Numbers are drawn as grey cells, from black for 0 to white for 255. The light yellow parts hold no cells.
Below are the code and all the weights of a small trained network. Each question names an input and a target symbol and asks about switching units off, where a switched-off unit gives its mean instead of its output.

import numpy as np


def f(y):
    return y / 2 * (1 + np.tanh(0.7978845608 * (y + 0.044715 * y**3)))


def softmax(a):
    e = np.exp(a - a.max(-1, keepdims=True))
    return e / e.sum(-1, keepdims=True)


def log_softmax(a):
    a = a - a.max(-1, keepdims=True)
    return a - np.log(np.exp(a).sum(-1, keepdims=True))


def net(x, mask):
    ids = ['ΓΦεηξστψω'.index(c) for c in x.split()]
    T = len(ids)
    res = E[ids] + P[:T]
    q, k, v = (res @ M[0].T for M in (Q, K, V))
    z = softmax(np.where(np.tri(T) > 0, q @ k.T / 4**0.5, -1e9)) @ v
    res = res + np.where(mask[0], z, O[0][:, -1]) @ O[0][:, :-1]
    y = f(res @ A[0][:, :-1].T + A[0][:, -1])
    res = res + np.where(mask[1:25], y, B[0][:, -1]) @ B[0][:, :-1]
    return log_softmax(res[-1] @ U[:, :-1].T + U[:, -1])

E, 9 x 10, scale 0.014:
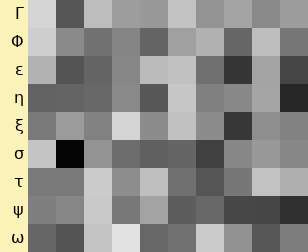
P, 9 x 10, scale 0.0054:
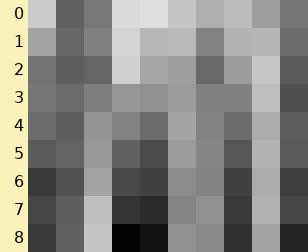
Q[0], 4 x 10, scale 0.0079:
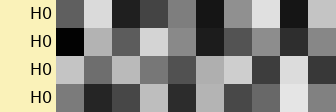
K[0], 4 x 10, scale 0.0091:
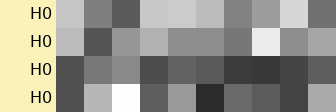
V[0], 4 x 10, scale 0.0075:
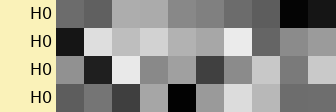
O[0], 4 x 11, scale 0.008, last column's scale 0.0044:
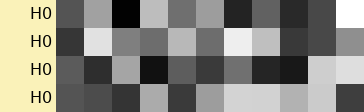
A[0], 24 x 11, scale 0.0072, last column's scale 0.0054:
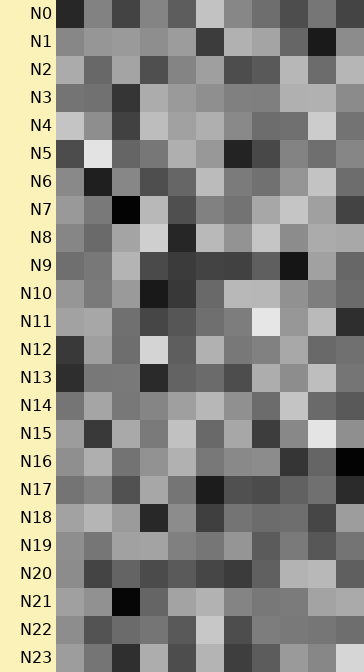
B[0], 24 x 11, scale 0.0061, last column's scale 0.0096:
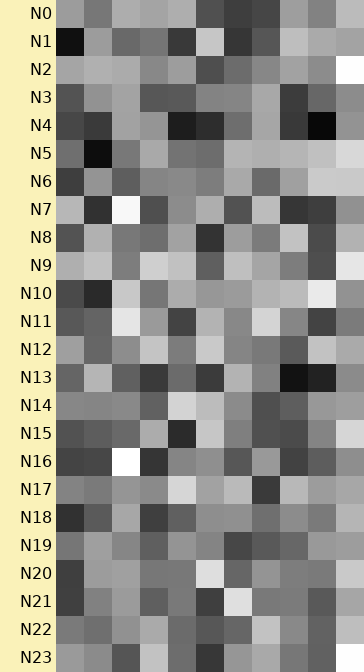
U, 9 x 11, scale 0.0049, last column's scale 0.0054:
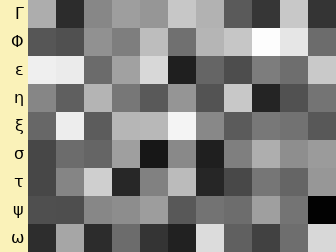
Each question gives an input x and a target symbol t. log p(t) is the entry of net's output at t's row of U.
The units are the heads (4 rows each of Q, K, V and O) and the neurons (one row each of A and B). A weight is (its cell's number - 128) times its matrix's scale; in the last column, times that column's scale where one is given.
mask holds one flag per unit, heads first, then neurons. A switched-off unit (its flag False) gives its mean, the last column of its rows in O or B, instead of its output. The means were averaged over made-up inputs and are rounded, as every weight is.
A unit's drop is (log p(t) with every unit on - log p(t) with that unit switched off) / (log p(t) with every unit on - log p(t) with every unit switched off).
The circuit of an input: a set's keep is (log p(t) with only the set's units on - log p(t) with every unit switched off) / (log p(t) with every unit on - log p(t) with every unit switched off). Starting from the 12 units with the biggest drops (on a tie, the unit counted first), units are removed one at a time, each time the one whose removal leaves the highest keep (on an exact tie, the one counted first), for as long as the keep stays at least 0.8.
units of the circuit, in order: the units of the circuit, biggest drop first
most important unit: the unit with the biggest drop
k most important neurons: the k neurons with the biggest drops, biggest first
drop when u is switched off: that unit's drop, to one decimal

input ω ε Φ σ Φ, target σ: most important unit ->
H0
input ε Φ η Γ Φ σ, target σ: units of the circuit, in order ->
H0, N15
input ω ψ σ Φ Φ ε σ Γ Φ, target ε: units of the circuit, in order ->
H0, N15
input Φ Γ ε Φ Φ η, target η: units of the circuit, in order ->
N7, H0
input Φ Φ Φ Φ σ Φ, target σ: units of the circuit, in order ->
H0, N15
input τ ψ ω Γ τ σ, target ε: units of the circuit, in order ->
H0, N9
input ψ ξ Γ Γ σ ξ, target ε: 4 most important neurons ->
N15, N0, N23, N20
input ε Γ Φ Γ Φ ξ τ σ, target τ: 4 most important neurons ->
N20, N18, N23, N5
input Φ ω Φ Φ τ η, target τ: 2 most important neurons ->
N23, N18
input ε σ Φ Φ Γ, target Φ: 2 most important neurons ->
N6, N8
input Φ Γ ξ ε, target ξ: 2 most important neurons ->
N14, N1
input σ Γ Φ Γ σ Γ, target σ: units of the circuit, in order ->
H0, N15, N22
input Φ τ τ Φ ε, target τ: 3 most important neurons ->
N18, N23, N9
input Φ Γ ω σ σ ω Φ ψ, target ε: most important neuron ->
N9
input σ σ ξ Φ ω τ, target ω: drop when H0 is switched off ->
0.9
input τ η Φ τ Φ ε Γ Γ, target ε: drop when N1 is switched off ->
0.1
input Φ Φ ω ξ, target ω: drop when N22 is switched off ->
0.0
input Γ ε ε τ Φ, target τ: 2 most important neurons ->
N18, N23
